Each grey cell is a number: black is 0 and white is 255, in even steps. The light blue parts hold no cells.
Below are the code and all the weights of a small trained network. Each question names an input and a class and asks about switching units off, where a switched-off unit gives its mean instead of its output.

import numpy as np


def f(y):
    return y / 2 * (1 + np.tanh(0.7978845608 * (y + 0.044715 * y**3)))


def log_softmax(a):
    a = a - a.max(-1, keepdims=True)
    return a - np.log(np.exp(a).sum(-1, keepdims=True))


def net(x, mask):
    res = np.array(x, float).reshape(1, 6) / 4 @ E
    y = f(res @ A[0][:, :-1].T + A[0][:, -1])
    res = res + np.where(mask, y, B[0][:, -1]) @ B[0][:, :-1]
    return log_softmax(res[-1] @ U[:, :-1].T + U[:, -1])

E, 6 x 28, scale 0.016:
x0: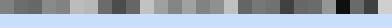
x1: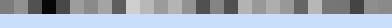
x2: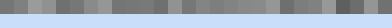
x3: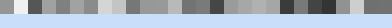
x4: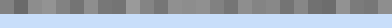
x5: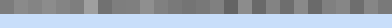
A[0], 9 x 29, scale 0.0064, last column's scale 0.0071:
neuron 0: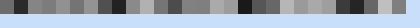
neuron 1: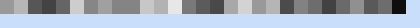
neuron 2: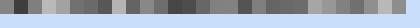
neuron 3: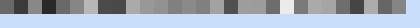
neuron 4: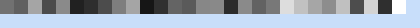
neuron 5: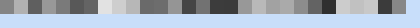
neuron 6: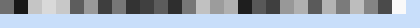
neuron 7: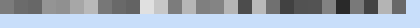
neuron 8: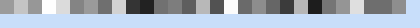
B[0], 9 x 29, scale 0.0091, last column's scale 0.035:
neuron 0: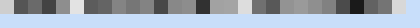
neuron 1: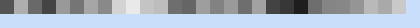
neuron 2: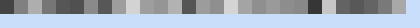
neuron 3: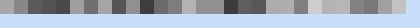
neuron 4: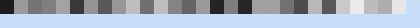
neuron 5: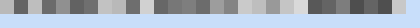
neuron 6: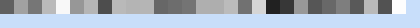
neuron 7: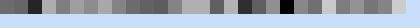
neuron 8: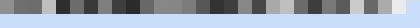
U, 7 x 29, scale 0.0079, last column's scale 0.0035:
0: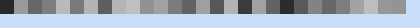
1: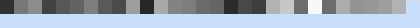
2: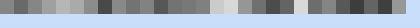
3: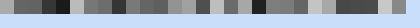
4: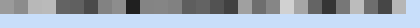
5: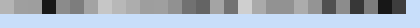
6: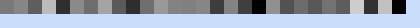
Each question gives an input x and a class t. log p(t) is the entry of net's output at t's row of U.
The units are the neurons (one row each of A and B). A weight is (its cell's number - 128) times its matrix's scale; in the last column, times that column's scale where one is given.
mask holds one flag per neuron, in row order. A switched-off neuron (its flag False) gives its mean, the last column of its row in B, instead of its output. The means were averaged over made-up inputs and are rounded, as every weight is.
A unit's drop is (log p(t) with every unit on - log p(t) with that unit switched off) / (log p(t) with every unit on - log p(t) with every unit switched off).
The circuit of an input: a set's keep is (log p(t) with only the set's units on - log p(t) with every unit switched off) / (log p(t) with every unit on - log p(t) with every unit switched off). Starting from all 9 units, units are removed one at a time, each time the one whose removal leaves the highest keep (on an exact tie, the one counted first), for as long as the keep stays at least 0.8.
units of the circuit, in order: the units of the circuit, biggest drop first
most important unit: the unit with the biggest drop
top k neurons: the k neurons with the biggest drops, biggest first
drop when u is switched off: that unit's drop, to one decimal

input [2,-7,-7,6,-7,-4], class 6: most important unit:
neuron 8
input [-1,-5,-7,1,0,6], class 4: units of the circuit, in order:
[neuron 8; neuron 7]
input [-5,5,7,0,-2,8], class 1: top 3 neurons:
[neuron 6; neuron 4; neuron 0]
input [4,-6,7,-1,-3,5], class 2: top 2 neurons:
[neuron 6; neuron 4]
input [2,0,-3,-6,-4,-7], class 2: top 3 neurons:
[neuron 0; neuron 8; neuron 6]
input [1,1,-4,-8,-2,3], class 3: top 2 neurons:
[neuron 0; neuron 3]
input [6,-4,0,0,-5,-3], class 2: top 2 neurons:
[neuron 4; neuron 6]
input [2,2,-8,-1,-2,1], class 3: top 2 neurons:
[neuron 6; neuron 4]
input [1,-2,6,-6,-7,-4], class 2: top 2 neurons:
[neuron 0; neuron 1]
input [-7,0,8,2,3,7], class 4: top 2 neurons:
[neuron 5; neuron 6]
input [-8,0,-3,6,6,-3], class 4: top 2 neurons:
[neuron 8; neuron 6]
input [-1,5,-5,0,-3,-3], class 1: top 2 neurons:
[neuron 6; neuron 0]
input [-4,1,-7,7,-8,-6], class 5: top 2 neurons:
[neuron 5; neuron 1]
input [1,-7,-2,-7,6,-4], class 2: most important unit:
neuron 0
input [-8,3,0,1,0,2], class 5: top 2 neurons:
[neuron 5; neuron 8]
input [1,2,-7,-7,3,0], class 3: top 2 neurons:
[neuron 0; neuron 3]
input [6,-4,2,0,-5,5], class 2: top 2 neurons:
[neuron 4; neuron 6]
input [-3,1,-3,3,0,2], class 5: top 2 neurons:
[neuron 8; neuron 5]
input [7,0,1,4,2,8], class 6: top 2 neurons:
[neuron 6; neuron 4]
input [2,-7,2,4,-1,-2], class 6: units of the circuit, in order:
[neuron 8]
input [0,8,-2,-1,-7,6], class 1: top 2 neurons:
[neuron 6; neuron 0]
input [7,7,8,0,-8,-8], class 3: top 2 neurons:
[neuron 6; neuron 4]
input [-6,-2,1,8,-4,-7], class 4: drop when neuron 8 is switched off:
0.5
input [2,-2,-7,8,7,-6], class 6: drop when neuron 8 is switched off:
0.4
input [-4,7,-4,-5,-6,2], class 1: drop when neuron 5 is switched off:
0.0
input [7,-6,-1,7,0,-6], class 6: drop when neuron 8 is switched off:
0.7
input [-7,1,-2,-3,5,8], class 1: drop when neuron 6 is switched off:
0.6
